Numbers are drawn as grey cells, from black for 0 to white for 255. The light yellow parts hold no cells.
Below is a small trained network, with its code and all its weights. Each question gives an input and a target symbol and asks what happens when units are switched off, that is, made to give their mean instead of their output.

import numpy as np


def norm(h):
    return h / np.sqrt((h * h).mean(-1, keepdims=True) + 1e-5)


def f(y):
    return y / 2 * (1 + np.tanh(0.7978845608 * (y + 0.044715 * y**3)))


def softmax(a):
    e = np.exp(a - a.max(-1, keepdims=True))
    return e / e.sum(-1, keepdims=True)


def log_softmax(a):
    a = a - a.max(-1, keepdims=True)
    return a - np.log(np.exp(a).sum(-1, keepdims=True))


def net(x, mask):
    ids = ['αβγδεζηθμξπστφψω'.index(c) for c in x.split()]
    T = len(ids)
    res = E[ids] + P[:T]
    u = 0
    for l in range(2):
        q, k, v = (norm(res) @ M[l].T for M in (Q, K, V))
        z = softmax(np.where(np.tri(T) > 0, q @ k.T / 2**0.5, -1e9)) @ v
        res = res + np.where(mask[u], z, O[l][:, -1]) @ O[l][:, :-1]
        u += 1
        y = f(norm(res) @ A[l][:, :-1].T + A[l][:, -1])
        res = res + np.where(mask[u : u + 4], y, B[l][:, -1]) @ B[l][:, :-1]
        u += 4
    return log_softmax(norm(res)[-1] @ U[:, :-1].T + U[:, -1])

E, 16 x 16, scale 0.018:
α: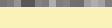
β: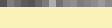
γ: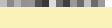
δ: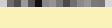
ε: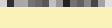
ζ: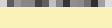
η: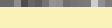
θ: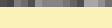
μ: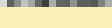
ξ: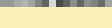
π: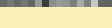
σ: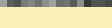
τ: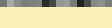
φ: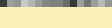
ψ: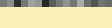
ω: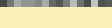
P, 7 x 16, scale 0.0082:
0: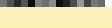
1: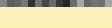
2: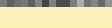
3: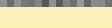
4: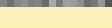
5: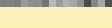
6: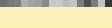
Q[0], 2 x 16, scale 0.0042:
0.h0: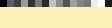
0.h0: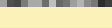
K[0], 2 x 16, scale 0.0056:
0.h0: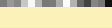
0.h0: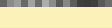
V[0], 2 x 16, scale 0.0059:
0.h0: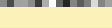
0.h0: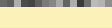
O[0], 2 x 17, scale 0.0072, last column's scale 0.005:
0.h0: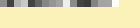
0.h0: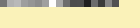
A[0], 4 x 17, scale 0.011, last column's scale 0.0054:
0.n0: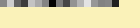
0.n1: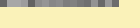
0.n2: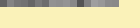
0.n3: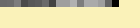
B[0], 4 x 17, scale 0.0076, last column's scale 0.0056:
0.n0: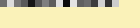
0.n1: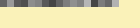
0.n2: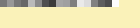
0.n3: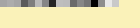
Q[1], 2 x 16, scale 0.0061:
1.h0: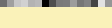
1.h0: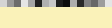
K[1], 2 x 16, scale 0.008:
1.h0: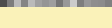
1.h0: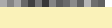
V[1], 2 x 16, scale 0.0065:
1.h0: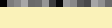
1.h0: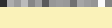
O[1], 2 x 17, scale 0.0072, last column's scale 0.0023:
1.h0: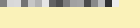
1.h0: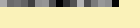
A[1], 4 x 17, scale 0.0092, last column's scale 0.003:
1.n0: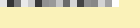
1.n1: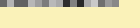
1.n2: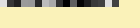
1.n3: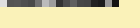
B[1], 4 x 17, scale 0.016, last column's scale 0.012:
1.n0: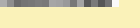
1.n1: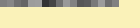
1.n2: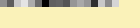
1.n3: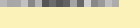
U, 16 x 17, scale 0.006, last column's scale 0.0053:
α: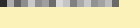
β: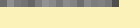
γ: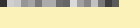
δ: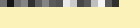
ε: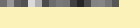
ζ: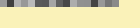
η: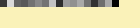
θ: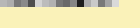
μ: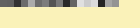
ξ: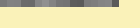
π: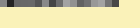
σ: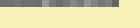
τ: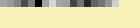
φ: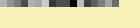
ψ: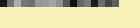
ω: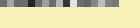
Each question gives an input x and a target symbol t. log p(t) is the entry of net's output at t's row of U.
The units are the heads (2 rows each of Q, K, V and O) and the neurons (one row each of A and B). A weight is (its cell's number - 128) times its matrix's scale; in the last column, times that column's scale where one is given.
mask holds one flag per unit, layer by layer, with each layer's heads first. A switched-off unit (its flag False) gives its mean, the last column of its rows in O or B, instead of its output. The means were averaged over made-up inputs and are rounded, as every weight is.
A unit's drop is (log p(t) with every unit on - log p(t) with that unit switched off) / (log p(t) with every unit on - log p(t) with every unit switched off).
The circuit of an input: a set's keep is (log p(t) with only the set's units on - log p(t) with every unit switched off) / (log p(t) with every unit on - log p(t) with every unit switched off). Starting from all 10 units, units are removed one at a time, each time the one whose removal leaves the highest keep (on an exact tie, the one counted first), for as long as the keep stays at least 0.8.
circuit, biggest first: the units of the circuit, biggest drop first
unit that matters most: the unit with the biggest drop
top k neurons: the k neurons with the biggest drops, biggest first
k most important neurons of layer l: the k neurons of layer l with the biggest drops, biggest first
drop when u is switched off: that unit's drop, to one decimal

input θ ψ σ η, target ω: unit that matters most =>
0.h0
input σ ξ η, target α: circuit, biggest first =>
0.n3; 1.n2; 1.h0
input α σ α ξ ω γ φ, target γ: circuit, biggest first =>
1.h0; 1.n2
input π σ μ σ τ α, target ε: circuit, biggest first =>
0.h0; 1.n1
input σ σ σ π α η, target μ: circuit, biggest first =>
0.n2; 1.h0; 1.n2
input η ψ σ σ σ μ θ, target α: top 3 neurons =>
0.n3; 0.n2; 1.n2
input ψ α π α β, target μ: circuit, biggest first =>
0.n2; 1.h0; 1.n2
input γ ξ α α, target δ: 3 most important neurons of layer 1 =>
1.n0; 1.n2; 1.n3
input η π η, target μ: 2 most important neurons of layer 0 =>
0.n2; 0.n0
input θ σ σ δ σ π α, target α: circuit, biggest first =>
0.n2; 1.n2
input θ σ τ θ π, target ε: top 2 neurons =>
1.n1; 0.n3
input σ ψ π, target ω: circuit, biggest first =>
0.h0; 0.n0
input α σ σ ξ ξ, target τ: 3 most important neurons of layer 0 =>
0.n3; 0.n0; 0.n2
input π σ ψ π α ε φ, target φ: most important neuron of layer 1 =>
1.n2
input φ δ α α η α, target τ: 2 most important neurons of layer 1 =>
1.n2; 1.n3
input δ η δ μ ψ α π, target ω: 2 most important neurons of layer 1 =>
1.n2; 1.n0
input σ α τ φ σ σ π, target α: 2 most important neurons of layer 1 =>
1.n2; 1.n0
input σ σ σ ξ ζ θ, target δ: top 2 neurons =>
1.n0; 1.n2
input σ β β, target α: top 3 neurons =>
0.n3; 1.n2; 1.n0
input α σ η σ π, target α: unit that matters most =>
0.n3
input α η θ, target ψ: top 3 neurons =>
1.n0; 1.n2; 1.n3
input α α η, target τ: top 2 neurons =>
1.n2; 1.n3
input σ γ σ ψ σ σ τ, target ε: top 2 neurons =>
1.n1; 1.n2
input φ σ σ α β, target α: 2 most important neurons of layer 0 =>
0.n3; 0.n2
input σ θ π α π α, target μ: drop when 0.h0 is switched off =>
0.2
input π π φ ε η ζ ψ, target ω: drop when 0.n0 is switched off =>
0.9
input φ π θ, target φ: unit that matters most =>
1.h0
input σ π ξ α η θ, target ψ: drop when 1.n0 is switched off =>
0.4
